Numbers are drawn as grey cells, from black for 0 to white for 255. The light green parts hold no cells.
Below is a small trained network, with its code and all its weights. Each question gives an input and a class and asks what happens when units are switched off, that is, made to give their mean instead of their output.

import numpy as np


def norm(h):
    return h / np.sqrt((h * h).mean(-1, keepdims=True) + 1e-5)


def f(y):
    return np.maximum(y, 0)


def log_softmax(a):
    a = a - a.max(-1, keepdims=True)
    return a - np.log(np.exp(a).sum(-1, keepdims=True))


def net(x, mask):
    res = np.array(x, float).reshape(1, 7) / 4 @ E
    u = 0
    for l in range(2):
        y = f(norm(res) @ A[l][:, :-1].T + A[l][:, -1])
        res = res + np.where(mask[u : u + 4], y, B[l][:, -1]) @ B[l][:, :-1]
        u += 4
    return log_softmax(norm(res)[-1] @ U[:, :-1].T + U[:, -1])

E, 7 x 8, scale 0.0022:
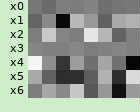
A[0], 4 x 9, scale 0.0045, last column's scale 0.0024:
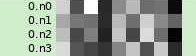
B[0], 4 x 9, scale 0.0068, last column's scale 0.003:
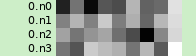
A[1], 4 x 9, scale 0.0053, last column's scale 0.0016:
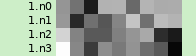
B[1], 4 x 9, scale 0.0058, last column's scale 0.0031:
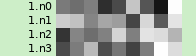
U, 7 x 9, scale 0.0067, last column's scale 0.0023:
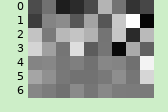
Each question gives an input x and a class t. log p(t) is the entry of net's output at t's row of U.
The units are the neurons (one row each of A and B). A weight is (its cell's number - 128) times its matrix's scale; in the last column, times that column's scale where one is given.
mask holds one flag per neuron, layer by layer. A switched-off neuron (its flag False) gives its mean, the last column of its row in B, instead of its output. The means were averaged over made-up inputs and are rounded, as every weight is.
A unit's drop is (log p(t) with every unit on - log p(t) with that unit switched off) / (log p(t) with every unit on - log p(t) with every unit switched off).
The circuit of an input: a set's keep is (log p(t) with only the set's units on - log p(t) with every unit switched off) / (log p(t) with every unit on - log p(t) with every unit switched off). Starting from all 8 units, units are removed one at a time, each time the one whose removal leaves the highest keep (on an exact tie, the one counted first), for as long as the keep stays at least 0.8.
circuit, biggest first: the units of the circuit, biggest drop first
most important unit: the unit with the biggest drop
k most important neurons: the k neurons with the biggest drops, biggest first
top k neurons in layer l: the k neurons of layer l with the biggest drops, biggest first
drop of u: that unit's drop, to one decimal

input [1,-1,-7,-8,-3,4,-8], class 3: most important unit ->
0.n2
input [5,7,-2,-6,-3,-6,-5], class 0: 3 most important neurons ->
[1.n0; 0.n3; 1.n1]
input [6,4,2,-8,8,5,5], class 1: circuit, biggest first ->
[1.n3; 1.n2; 0.n2]
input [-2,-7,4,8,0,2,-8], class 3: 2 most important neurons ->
[0.n2; 0.n1]
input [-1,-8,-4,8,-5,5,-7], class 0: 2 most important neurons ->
[0.n0; 1.n3]
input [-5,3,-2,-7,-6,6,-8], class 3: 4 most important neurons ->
[0.n2; 0.n1; 1.n2; 1.n3]
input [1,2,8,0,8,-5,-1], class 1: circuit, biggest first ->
[1.n2; 1.n3; 0.n3]
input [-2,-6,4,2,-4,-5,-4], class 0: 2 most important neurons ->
[0.n0; 0.n3]
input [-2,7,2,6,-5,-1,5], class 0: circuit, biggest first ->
[1.n0; 0.n2; 0.n1]
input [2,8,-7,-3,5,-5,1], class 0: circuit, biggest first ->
[1.n0; 0.n3]
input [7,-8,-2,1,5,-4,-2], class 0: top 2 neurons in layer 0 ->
[0.n0; 0.n3]
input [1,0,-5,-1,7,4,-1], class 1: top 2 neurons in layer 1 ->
[1.n2; 1.n3]
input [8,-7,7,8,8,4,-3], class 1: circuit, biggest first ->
[1.n2; 1.n3]
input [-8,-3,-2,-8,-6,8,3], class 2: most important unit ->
1.n1
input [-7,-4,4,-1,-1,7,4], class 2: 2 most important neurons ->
[0.n3; 1.n1]
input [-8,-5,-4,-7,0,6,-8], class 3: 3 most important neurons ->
[0.n2; 0.n1; 1.n0]
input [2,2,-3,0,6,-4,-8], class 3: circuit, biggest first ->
[0.n2; 0.n1]
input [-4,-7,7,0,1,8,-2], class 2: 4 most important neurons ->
[0.n3; 1.n1; 1.n0; 1.n3]
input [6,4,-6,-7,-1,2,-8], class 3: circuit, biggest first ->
[0.n2; 0.n1]
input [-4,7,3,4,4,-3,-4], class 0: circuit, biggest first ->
[1.n0]
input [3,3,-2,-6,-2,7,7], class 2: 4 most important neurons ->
[0.n3; 1.n1; 0.n2; 0.n1]
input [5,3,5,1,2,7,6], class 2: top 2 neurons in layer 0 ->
[0.n3; 0.n2]
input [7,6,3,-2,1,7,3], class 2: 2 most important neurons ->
[0.n3; 0.n0]
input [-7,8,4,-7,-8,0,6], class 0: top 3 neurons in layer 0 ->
[0.n2; 0.n3; 0.n1]
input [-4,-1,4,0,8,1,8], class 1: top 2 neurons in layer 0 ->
[0.n2; 0.n1]
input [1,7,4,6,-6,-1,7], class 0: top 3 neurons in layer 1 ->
[1.n0; 1.n3; 1.n1]
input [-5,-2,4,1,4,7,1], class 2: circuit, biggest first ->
[0.n3]
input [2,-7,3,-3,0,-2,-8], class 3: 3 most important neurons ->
[0.n2; 0.n1; 1.n0]
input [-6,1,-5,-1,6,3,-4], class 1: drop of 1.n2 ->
0.2
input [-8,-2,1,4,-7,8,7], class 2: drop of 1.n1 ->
0.4
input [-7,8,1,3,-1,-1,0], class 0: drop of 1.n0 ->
0.4
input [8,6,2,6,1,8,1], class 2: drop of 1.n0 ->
-0.1
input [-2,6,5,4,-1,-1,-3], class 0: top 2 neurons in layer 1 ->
[1.n0; 1.n1]
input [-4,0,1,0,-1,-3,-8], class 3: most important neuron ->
[0.n2]
